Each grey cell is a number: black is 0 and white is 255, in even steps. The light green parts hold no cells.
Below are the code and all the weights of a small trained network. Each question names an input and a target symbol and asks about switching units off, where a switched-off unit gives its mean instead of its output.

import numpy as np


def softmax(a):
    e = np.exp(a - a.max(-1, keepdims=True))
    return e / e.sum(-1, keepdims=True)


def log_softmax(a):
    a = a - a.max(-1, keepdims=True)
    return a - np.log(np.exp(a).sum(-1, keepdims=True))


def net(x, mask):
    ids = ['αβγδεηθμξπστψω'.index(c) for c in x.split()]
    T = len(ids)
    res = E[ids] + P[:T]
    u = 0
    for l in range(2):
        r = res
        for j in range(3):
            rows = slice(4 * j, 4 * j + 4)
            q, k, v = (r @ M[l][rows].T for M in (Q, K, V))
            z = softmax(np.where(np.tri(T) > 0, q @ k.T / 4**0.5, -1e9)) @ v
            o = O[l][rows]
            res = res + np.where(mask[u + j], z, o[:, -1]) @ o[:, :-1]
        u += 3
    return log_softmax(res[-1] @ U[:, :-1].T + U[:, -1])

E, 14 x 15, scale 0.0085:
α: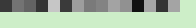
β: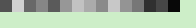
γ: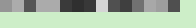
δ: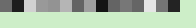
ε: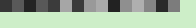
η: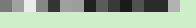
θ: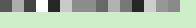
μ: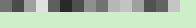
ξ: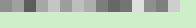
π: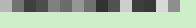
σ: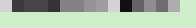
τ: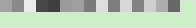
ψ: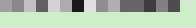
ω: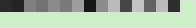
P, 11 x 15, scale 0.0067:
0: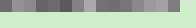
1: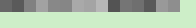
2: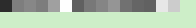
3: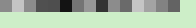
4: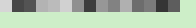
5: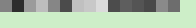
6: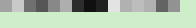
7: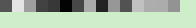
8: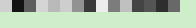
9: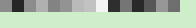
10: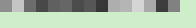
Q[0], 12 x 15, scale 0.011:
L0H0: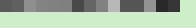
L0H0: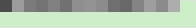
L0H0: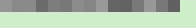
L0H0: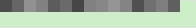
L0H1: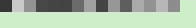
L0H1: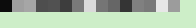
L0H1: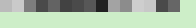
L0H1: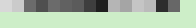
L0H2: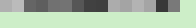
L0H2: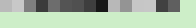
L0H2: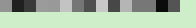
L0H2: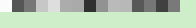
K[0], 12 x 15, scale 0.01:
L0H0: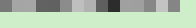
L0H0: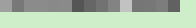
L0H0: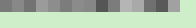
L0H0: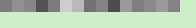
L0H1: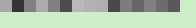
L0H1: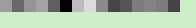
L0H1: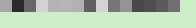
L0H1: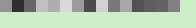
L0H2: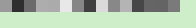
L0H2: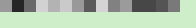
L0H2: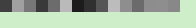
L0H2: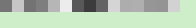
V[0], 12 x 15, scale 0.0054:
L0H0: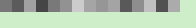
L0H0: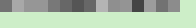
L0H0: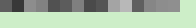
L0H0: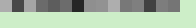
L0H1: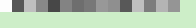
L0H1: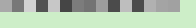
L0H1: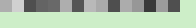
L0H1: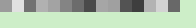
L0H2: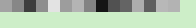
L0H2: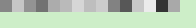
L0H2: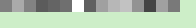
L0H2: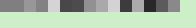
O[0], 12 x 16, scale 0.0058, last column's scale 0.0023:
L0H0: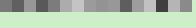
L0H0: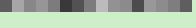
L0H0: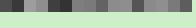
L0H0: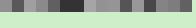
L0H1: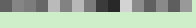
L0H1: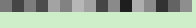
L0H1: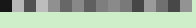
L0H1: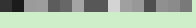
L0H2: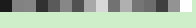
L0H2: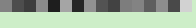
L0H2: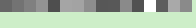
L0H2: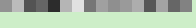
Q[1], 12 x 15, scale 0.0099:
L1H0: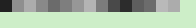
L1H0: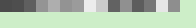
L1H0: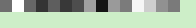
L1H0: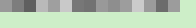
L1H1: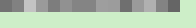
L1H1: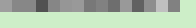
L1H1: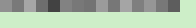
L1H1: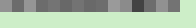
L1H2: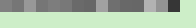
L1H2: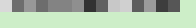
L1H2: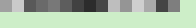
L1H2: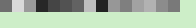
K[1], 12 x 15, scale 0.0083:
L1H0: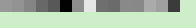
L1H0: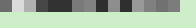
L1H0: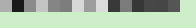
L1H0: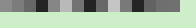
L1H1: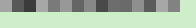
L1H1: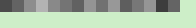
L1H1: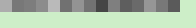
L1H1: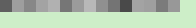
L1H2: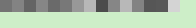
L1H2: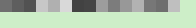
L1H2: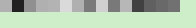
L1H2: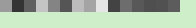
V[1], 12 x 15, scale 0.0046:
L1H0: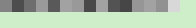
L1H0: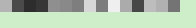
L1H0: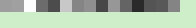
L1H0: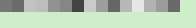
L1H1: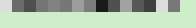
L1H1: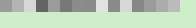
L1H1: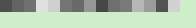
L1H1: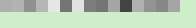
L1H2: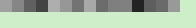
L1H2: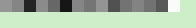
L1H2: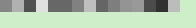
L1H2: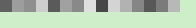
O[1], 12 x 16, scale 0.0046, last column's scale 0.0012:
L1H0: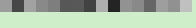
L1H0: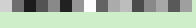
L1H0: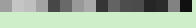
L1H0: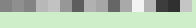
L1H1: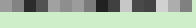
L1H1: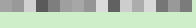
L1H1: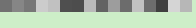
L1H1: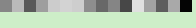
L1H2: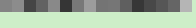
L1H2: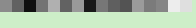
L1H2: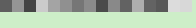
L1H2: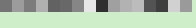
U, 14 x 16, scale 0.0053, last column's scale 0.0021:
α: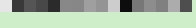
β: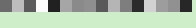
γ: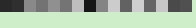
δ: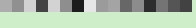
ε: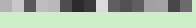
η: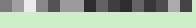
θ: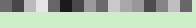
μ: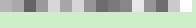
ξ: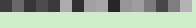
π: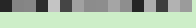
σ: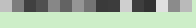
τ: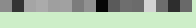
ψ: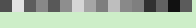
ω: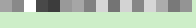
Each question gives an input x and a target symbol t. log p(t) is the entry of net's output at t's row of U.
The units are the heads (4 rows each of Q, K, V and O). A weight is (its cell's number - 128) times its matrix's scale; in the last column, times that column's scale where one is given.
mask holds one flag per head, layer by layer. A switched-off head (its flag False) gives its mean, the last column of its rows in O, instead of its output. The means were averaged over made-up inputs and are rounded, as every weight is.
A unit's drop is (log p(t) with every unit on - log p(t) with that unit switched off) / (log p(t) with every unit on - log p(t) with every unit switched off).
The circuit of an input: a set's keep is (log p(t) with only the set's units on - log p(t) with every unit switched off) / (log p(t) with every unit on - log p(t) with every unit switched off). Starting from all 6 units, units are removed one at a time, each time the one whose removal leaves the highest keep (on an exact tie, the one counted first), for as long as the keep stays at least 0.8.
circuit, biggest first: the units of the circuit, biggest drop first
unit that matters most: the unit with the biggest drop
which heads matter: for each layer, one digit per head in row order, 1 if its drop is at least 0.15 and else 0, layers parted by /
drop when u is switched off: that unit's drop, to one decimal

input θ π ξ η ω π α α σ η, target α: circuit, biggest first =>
(L0H1; L1H0)
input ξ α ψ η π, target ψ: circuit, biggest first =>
(L0H2; L1H2; L1H0)
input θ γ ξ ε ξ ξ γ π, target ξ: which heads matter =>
001 / 100
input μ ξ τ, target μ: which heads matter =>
001 / 011
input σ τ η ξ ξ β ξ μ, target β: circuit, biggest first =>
(L0H2; L0H1)
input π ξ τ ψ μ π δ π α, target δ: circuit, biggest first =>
(L0H2; L1H2; L0H1)
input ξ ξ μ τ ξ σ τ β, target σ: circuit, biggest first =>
(L0H1; L1H0; L0H2)
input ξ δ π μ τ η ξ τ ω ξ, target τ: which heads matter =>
011 / 000
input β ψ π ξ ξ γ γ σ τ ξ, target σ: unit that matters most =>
L1H0
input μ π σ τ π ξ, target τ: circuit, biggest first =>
(L0H2; L0H1)
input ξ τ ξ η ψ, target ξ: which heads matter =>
001 / 000
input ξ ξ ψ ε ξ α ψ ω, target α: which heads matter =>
010 / 000
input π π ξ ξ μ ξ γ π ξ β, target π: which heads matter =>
001 / 000
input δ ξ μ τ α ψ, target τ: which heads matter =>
011 / 000
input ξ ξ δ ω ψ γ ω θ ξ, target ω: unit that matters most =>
L1H2
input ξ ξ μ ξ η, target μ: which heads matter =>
100 / 001
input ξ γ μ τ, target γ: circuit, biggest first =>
(L0H1; L0H2; L1H0)
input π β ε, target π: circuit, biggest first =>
(L0H2; L1H0)
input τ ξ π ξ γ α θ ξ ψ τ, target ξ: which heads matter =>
001 / 000
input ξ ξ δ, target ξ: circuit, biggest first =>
(L0H2)
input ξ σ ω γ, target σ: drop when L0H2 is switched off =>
0.2
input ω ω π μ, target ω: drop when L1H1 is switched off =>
0.1
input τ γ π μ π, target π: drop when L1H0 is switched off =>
0.0
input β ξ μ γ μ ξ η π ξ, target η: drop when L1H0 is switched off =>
1.0
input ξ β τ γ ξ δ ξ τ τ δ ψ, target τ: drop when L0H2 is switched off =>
0.7
